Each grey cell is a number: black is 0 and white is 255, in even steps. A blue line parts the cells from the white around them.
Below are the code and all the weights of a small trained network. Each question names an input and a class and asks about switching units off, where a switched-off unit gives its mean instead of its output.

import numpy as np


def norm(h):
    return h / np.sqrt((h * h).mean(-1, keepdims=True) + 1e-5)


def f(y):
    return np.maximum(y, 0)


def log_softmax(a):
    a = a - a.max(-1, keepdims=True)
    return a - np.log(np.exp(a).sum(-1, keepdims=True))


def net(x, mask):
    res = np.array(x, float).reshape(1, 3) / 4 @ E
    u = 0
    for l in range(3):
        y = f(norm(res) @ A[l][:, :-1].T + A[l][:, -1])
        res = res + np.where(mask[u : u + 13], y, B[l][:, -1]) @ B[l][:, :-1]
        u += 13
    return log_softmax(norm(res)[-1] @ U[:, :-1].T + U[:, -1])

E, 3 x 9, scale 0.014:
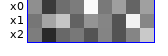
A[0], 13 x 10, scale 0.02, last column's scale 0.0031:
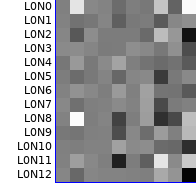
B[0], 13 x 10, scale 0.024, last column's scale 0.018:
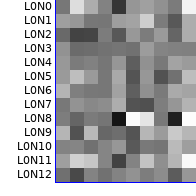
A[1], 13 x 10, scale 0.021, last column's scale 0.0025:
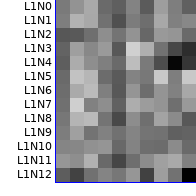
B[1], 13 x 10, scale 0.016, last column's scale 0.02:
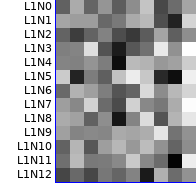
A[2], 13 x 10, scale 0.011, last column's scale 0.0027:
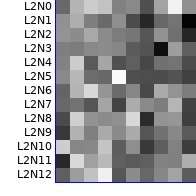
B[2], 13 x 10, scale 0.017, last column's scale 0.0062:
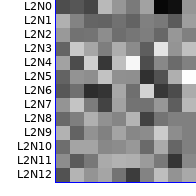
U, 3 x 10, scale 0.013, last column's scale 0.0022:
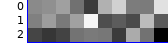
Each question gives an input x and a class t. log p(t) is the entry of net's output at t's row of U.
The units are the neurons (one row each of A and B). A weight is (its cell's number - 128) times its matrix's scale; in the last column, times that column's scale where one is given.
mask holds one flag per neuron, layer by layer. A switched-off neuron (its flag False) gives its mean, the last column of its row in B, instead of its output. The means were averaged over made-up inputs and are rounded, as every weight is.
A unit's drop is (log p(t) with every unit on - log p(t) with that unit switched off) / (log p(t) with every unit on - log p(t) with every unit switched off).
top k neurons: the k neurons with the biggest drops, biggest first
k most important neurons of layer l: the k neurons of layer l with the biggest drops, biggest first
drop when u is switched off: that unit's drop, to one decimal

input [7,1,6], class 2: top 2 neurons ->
[L0N11, L0N8]
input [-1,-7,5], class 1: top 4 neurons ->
[L0N8, L0N0, L0N11, L0N7]
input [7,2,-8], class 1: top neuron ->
[L0N8]
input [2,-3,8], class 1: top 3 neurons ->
[L0N8, L0N0, L0N11]
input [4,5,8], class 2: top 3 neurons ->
[L0N0, L0N2, L0N8]
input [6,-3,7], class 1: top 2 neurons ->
[L0N8, L0N0]
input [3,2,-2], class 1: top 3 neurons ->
[L0N8, L0N11, L0N0]
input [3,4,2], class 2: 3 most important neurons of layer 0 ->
[L0N0, L0N11, L0N8]
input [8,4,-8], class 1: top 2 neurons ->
[L0N8, L0N11]
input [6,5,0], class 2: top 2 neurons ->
[L0N11, L0N0]
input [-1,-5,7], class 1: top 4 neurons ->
[L0N8, L0N0, L0N11, L1N3]
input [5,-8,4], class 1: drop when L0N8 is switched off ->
1.0
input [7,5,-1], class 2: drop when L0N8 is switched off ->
0.3
